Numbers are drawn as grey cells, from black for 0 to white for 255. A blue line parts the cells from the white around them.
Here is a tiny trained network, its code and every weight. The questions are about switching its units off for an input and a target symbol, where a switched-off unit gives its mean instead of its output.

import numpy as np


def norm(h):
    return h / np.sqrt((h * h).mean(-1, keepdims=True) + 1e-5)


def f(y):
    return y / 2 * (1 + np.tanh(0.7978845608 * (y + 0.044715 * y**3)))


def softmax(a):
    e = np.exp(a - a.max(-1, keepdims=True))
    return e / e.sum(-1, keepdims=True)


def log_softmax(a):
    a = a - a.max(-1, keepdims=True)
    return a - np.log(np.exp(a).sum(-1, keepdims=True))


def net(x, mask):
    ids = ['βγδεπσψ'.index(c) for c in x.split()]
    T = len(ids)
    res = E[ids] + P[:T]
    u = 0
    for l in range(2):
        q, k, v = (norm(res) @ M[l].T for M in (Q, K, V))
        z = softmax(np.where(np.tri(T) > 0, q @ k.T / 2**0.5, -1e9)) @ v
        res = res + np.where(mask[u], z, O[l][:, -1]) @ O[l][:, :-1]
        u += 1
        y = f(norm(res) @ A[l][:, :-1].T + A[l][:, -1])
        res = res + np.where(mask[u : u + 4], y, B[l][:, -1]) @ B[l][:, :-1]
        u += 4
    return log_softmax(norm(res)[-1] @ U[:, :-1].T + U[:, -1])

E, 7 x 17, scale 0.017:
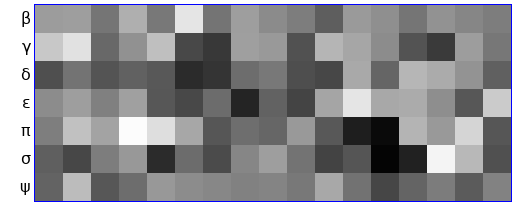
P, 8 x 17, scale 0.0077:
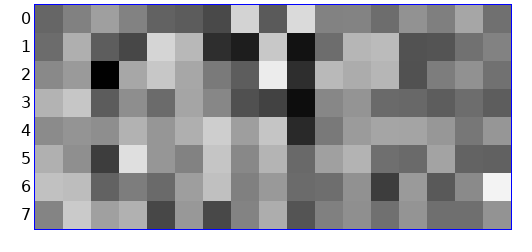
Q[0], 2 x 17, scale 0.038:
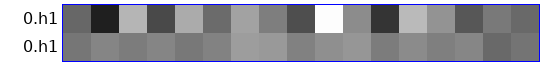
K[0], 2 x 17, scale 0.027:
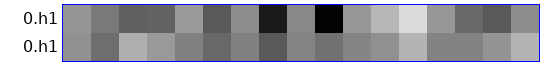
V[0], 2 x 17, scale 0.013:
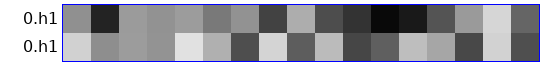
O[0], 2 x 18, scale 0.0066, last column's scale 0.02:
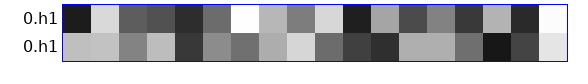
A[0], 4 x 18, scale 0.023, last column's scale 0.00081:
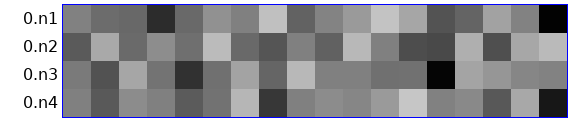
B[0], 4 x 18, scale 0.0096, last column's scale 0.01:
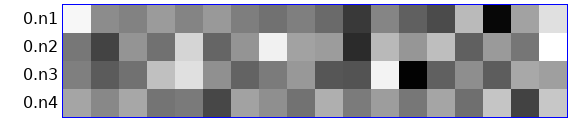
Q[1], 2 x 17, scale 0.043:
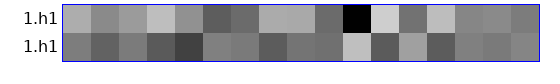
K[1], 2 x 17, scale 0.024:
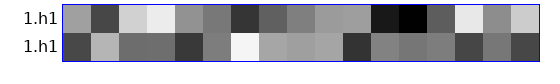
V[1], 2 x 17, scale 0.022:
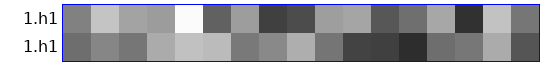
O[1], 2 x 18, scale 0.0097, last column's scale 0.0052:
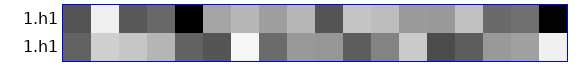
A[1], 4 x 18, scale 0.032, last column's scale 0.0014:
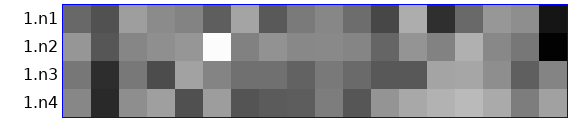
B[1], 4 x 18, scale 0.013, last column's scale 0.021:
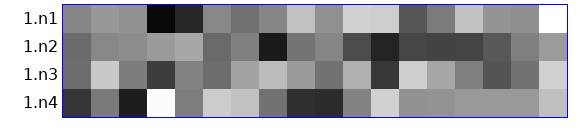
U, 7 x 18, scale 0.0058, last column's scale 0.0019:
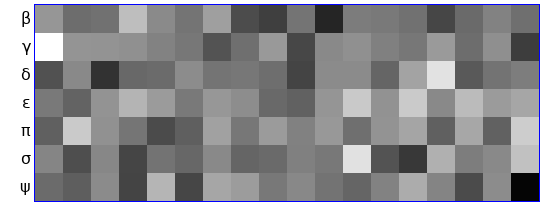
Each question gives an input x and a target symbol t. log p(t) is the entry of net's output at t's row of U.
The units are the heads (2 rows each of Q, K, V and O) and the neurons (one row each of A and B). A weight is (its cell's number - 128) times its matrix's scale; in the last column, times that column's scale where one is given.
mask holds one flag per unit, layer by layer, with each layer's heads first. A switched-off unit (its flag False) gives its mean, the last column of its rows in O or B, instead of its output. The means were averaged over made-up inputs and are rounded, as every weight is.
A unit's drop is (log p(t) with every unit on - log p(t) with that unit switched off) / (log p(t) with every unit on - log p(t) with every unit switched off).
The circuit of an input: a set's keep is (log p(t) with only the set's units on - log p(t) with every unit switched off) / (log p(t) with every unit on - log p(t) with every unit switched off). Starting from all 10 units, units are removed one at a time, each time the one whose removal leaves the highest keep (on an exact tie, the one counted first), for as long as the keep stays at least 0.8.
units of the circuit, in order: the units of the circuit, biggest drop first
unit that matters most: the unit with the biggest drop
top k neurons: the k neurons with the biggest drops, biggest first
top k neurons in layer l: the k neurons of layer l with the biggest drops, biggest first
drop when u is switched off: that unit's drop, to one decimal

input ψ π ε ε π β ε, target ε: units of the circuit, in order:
(0.h1, 0.n2)
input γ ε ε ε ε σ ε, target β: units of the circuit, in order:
(1.n1)
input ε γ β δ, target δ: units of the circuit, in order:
(0.h1, 1.h1)
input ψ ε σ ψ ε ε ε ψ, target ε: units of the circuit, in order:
(0.n2, 0.h1)
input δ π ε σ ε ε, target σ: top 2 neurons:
(0.n1, 1.n1)
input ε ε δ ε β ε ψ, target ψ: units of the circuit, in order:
(0.n2, 0.h1, 1.n3)
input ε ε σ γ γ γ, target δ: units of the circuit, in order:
(0.h1, 1.h1)
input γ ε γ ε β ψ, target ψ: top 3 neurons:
(0.n2, 1.n3, 1.n4)
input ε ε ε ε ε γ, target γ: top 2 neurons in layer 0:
(0.n2, 0.n4)
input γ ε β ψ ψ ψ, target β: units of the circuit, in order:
(0.h1, 1.n2, 1.n1)
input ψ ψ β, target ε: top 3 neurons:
(0.n2, 0.n1, 1.n4)
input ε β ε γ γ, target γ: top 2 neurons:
(1.n4, 0.n2)
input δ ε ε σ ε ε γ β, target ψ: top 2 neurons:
(1.n3, 0.n3)
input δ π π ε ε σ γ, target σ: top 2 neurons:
(0.n1, 1.n1)
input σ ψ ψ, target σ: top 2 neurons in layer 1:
(1.n1, 1.n3)
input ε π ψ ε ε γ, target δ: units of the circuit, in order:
(1.h1, 0.h1)
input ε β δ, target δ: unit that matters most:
1.h1
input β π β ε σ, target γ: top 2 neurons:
(1.n1, 0.n3)
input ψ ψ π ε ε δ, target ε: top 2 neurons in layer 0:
(0.n2, 0.n4)
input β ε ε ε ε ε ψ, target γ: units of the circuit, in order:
(0.h1)
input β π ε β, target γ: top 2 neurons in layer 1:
(1.n3, 1.n4)
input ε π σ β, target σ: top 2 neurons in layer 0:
(0.n1, 0.n2)
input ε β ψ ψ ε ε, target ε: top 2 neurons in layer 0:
(0.n2, 0.n4)
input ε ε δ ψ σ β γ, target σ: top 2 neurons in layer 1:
(1.n3, 1.n4)
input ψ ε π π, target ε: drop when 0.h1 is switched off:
1.1
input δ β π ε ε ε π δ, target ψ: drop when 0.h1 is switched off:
1.6
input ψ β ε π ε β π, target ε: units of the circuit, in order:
(0.h1)
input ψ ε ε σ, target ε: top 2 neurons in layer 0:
(0.n2, 0.n1)
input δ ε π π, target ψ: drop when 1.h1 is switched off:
1.0
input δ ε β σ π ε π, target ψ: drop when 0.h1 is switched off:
1.3
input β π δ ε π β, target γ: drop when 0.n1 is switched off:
-0.1
